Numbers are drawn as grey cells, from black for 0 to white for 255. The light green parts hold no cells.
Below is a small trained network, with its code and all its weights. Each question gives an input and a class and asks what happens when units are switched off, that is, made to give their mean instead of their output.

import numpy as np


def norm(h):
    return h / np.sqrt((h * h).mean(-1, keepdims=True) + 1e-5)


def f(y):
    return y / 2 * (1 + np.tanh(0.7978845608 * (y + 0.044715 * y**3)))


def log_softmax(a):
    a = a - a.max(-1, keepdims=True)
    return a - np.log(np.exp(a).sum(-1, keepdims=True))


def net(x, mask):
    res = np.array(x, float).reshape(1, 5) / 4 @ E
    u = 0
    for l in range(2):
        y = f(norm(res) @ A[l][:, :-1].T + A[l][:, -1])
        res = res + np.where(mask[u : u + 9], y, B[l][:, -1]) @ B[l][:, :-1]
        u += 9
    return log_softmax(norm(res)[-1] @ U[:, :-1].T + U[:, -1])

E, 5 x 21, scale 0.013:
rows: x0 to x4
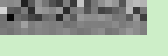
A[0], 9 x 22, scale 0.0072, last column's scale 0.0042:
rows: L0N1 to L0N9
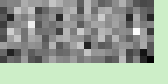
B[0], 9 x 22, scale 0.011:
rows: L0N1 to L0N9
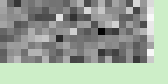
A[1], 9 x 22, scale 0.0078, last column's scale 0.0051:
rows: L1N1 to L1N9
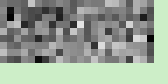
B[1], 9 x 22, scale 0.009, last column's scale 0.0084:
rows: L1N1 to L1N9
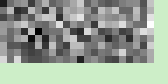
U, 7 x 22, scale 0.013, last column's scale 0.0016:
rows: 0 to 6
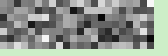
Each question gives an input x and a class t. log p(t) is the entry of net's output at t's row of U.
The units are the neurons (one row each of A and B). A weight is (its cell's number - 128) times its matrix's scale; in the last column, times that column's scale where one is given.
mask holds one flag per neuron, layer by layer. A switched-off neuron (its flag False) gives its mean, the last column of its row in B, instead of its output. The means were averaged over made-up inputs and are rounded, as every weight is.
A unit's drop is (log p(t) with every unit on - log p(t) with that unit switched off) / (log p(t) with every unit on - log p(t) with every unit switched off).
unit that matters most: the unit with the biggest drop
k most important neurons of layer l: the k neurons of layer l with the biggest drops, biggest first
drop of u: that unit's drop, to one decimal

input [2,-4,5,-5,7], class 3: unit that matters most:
L0N3
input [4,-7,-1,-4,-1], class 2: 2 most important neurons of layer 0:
L0N5; L0N6
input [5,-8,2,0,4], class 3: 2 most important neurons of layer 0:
L0N3; L0N5
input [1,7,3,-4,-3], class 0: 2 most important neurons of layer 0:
L0N5; L0N9
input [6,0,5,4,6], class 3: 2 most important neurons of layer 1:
L1N6; L1N9
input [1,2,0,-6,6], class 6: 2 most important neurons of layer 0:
L0N5; L0N1
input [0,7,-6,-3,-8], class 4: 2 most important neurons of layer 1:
L1N5; L1N4
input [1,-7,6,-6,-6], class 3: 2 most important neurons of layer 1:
L1N6; L1N1
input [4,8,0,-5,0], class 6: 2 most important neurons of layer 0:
L0N7; L0N1
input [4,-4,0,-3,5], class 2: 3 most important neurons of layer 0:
L0N5; L0N6; L0N1
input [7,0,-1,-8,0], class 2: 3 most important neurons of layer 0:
L0N5; L0N3; L0N2
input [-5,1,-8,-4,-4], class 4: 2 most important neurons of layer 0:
L0N4; L0N2
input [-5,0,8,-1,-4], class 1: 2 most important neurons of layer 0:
L0N3; L0N5
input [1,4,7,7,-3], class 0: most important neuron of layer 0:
L0N5
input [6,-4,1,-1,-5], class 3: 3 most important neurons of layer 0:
L0N8; L0N3; L0N9
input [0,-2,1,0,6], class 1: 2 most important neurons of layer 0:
L0N3; L0N2
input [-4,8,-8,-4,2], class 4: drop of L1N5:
0.3
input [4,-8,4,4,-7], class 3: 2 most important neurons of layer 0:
L0N3; L0N5
